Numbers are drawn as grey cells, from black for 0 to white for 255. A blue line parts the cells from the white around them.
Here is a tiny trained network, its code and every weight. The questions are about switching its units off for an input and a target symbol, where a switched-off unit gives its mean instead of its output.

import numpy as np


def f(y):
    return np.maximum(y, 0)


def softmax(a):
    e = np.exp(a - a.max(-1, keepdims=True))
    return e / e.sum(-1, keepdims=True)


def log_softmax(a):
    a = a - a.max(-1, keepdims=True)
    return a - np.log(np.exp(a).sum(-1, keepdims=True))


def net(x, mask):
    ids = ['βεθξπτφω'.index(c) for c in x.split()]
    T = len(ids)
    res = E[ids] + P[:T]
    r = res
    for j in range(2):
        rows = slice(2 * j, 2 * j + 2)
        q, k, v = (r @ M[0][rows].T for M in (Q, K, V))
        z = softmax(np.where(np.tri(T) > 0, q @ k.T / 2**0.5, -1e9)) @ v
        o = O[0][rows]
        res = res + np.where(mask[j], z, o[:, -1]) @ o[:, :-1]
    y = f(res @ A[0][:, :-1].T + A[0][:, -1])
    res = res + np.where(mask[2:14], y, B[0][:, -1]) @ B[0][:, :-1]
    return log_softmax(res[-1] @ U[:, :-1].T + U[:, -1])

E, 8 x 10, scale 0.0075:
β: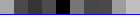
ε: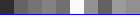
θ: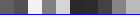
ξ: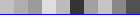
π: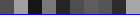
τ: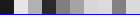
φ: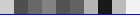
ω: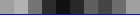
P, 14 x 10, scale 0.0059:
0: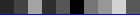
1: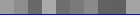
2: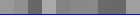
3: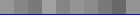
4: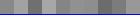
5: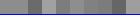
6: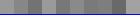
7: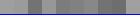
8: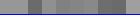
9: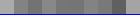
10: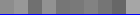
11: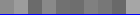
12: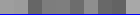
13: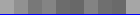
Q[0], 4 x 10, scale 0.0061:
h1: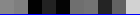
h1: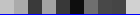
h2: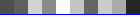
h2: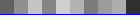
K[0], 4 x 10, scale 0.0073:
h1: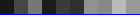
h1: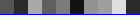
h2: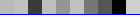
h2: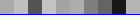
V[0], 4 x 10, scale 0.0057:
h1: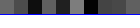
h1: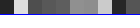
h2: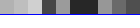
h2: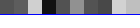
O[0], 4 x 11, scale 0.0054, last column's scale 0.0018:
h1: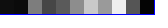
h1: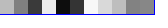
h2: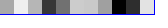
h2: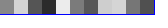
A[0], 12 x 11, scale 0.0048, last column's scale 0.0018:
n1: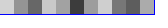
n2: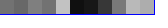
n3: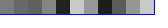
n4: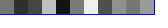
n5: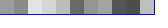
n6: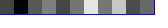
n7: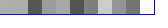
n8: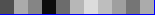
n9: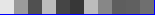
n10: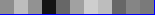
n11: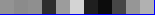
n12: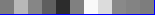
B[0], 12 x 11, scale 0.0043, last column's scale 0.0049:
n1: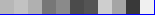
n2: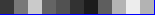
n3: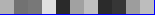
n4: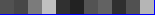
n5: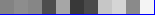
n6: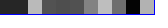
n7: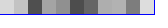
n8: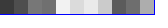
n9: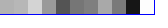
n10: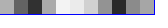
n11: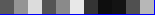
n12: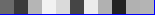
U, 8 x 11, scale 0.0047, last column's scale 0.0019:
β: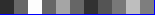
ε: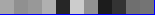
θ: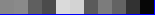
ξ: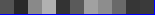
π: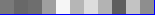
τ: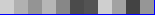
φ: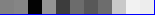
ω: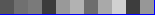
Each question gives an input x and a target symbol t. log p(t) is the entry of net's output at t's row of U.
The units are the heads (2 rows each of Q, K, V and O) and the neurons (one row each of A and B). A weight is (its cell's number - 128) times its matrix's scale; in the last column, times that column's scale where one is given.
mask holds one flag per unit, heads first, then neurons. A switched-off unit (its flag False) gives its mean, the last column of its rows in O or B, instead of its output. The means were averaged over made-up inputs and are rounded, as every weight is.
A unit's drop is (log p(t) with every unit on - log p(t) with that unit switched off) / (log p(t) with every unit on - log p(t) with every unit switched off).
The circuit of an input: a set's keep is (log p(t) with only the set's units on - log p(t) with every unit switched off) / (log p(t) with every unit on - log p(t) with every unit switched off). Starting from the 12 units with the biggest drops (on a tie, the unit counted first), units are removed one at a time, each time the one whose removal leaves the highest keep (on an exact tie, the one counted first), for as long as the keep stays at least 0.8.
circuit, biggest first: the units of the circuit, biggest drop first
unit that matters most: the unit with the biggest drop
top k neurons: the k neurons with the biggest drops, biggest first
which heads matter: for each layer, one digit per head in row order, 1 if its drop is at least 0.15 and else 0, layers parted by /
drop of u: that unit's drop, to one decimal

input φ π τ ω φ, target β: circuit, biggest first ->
[h1 n2 n11]
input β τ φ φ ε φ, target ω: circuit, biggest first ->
[h2 h1]
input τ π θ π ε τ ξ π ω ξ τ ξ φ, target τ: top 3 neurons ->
[n9 n1 n7]
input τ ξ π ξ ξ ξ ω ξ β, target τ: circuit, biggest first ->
[h1 h2 n9]
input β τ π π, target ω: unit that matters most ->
h2
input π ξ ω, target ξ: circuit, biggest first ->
[h1 n6]
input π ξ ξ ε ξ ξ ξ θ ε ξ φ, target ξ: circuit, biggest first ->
[h1 n6 n4]
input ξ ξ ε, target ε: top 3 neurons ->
[n3 n5 n11]
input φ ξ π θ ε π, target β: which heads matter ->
11
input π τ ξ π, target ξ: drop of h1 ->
1.3
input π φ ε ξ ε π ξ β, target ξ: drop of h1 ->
1.2
